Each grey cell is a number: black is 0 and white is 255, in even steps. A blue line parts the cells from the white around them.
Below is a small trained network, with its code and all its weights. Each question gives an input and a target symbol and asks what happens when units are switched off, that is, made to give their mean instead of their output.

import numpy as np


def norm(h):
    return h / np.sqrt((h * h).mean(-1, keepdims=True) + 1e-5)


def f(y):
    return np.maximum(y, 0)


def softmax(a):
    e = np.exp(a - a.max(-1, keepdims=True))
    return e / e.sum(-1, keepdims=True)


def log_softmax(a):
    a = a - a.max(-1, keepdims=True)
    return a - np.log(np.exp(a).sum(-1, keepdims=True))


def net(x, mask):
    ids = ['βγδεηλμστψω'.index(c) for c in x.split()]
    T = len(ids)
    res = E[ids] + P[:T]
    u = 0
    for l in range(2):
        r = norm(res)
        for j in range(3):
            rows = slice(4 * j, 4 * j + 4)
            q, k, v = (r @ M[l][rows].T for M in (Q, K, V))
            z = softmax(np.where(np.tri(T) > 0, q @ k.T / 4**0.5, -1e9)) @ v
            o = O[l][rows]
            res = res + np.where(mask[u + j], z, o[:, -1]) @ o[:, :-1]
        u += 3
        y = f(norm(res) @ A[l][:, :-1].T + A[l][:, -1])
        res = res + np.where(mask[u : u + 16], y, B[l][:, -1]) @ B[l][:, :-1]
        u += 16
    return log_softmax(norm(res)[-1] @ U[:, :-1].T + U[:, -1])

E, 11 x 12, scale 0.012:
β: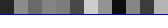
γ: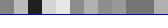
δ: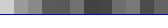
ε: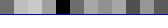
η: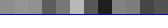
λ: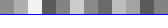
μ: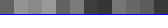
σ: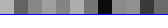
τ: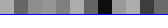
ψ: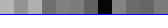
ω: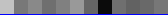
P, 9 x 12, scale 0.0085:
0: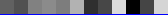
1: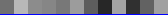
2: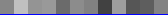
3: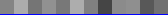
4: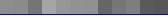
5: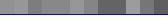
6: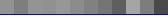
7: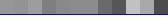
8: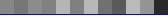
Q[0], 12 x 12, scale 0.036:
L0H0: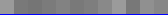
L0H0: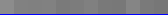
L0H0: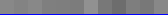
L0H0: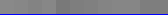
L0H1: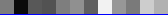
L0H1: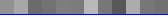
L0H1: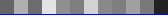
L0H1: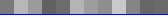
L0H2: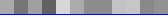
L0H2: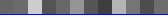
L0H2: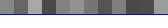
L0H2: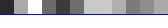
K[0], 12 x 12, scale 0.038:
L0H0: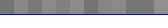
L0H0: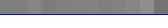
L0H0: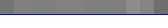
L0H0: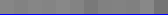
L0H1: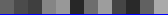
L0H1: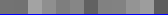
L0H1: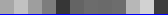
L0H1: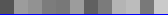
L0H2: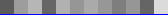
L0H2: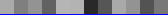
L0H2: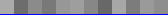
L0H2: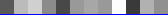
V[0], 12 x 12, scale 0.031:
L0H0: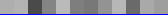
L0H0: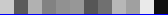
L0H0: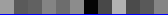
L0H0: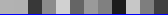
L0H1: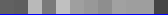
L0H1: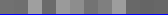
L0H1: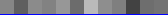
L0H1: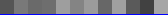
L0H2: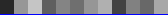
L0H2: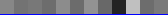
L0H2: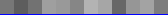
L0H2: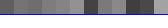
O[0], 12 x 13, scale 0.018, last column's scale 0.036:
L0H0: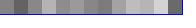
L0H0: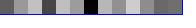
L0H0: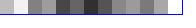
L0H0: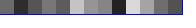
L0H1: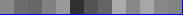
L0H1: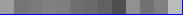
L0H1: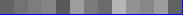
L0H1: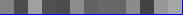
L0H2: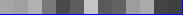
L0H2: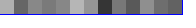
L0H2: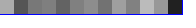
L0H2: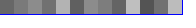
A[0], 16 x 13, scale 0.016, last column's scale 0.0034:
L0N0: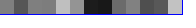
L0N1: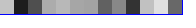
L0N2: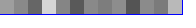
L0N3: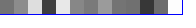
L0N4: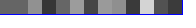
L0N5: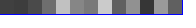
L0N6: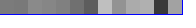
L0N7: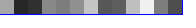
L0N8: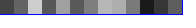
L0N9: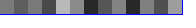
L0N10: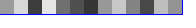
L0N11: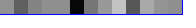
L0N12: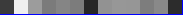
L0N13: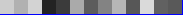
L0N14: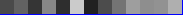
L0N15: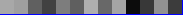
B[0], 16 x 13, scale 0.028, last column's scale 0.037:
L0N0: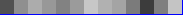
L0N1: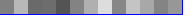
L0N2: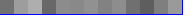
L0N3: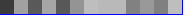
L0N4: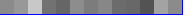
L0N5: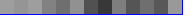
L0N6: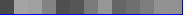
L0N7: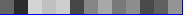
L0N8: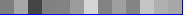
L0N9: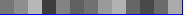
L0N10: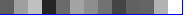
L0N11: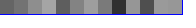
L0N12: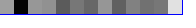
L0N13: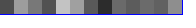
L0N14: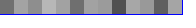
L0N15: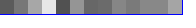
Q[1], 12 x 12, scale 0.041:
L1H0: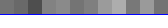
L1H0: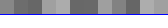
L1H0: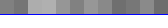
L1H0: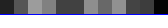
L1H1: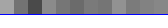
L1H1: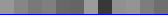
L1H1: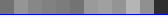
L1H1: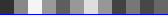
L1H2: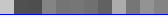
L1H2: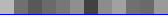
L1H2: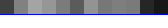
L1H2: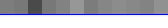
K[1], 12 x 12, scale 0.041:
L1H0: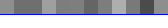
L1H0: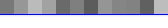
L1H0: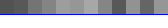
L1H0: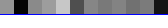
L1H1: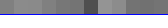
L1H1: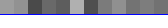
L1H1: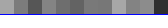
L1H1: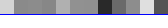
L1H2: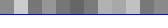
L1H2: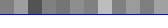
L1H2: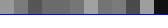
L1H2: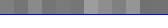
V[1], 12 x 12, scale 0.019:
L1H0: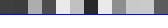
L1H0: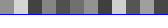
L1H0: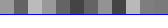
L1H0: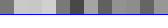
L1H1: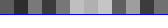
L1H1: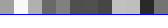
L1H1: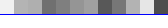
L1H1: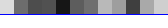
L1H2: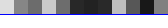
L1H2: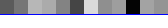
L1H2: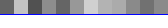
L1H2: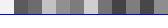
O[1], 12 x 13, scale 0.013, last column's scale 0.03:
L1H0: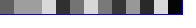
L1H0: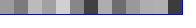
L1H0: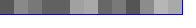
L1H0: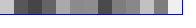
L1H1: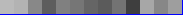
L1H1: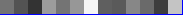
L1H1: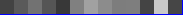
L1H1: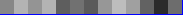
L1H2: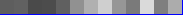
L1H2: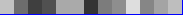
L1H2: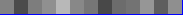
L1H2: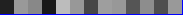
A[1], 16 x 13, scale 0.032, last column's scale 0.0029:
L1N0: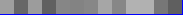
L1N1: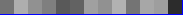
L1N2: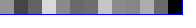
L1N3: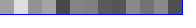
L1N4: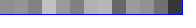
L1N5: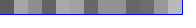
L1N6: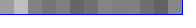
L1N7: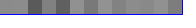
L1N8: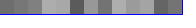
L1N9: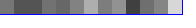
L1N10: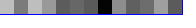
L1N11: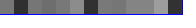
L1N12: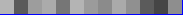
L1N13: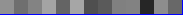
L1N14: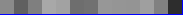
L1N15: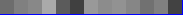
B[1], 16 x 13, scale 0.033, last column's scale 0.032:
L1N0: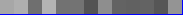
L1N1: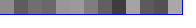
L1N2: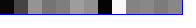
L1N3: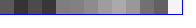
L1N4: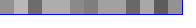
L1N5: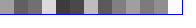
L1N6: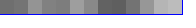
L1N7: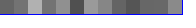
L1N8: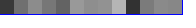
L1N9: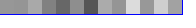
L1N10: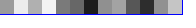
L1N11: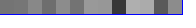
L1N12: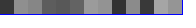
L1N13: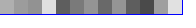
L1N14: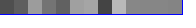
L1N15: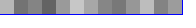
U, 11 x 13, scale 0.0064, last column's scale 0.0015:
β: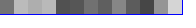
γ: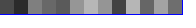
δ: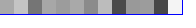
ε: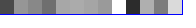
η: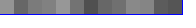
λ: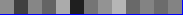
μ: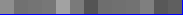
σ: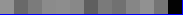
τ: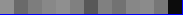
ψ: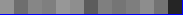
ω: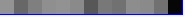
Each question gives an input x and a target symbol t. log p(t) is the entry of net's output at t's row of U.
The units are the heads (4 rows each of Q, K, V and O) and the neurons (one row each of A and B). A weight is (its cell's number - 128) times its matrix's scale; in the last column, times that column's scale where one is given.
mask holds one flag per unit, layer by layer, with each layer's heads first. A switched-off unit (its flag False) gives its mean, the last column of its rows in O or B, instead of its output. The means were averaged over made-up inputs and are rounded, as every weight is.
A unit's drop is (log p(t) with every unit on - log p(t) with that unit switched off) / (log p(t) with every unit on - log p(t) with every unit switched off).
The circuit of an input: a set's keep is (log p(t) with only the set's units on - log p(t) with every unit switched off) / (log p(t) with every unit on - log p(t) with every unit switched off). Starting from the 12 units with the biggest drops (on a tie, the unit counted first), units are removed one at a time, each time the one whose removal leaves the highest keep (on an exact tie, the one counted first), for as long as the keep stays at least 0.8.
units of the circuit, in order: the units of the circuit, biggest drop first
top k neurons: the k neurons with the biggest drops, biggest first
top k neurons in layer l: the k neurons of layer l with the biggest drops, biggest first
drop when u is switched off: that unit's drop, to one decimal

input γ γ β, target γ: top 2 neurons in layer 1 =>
[L1N9 L1N10]
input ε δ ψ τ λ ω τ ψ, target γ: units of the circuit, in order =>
[L1N10]
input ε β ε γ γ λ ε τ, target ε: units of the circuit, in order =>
[L0H0 L0N3 L0N8]
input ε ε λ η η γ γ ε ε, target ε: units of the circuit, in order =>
[L0H0 L0H1]
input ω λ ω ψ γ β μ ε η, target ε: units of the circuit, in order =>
[L0H0 L0N3 L0H2 L0H1]
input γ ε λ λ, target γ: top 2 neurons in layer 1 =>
[L1N10 L1N13]
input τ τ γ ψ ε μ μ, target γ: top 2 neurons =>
[L1N10 L1N12]
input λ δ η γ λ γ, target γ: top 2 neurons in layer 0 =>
[L0N1 L0N10]
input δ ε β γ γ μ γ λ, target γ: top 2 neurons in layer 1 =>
[L1N10 L1N5]
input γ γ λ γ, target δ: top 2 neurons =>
[L0N1 L0N7]
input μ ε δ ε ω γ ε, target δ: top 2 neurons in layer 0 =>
[L0N8 L0N3]
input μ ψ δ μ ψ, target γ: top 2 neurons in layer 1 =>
[L1N10 L1N3]
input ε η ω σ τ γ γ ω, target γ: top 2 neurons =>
[L1N10 L0N14]
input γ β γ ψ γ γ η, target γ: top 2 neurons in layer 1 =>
[L1N10 L1N5]
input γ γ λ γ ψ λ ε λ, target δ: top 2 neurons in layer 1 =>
[L1N4 L1N15]
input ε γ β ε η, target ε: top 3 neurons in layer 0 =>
[L0N3 L0N8 L0N10]
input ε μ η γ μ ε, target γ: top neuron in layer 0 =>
[L0N10]
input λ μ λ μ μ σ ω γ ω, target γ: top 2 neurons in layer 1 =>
[L1N10 L1N12]
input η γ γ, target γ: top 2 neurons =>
[L0N1 L0N12]
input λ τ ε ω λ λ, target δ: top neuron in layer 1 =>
[L1N4]
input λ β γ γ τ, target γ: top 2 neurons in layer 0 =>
[L0N0 L0N7]
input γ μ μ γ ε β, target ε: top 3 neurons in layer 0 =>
[L0N10 L0N12 L0N1]
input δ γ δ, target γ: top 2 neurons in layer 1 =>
[L1N10 L1N3]
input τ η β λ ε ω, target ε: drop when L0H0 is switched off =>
0.8
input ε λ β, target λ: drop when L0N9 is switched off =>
-0.1
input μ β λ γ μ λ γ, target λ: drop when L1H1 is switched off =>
0.1
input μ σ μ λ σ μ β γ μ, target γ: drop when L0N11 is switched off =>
0.0
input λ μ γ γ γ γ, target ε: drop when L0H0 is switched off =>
0.9
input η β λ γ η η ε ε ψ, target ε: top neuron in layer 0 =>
[L0N3]
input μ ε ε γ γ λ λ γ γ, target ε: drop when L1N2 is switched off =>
0.3
